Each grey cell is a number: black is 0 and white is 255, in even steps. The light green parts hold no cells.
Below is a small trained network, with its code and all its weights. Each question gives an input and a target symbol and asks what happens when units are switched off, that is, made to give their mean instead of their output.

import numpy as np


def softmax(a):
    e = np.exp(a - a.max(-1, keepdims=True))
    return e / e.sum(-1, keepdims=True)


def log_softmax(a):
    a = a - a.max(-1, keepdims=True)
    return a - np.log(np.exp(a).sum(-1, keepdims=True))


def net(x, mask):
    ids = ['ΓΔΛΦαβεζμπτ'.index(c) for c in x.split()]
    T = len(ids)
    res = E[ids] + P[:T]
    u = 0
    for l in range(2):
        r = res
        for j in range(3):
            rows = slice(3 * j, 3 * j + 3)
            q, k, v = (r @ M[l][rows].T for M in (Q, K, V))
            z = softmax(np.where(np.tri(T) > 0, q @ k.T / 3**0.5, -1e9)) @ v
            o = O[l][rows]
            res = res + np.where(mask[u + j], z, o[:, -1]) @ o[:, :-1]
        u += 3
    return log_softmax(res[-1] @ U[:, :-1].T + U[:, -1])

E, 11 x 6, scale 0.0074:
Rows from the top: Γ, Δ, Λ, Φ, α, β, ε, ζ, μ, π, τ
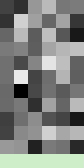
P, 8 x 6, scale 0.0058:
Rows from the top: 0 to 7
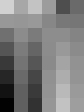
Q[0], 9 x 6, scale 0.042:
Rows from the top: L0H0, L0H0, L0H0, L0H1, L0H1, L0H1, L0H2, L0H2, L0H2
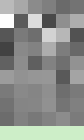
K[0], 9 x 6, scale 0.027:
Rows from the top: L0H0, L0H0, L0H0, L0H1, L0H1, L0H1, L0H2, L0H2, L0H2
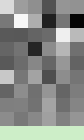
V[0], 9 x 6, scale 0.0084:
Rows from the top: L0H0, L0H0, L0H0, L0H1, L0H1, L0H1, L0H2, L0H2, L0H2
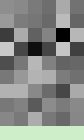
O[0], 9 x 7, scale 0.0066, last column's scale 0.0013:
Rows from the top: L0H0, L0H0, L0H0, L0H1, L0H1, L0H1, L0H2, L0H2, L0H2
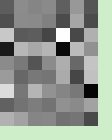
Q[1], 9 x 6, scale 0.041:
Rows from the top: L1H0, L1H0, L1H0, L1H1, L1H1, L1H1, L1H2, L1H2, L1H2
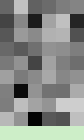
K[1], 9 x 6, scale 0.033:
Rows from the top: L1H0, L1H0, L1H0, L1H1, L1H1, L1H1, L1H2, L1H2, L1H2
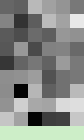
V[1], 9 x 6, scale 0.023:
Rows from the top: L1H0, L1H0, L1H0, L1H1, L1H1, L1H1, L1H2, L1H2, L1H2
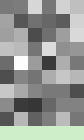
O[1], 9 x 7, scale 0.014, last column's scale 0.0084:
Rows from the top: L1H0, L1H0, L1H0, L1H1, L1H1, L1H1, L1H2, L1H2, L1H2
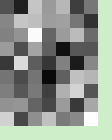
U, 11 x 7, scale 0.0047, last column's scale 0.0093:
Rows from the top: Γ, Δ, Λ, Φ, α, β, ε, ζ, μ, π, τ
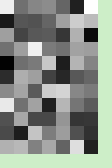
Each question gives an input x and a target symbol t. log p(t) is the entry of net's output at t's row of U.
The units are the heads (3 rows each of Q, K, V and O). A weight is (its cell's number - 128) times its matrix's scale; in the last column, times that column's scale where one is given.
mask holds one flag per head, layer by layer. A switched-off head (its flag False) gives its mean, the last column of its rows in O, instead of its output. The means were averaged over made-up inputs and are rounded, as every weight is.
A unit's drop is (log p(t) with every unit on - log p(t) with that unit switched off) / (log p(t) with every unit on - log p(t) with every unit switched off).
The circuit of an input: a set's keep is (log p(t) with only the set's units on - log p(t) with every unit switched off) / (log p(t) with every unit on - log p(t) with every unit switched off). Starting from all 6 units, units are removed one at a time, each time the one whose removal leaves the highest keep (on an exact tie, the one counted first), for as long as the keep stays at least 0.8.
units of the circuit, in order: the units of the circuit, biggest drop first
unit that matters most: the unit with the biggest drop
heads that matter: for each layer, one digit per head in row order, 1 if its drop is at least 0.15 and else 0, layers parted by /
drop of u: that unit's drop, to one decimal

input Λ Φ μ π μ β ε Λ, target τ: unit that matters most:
L1H0
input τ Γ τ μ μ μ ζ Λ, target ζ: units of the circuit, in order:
[L0H0 L1H0 L1H2]
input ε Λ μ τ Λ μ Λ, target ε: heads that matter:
000 / 110
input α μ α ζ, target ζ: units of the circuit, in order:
[L0H0 L1H0 L1H1 L1H2]
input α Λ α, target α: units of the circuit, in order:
[L0H0 L1H2]
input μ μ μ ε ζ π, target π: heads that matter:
001 / 111
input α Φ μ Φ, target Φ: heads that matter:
000 / 100
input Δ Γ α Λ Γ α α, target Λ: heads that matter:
001 / 010
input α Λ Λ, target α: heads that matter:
100 / 001
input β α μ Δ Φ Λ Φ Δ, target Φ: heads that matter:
000 / 101
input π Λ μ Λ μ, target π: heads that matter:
010 / 100
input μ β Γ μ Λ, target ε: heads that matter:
000 / 010
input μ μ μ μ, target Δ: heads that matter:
010 / 001
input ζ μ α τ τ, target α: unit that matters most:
L0H1
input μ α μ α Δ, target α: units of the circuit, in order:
[L0H0 L1H2]
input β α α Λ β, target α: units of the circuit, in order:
[L0H0 L1H2 L0H1]
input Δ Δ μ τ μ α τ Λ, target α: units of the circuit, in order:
[L1H2 L0H1 L0H0]
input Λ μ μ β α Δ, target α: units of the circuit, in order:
[L1H2 L0H0]
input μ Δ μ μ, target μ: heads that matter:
000 / 111
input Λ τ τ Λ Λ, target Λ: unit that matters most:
L1H0
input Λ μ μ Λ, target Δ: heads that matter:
000 / 101
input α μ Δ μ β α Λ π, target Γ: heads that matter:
000 / 001
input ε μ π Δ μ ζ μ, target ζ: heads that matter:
100 / 111
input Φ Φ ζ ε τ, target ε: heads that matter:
000 / 110
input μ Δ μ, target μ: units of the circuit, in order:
[L1H1 L1H0]
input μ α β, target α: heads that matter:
110 / 001
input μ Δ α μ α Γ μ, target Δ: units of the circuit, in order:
[L1H1]
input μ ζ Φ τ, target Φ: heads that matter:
010 / 100
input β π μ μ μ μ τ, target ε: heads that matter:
000 / 011
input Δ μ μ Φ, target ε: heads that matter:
000 / 010
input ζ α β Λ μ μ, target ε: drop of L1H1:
1.3
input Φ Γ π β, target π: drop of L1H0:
1.0
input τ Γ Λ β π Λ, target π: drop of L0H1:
0.0
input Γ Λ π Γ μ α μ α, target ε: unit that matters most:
L1H1
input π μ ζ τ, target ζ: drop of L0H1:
-0.2
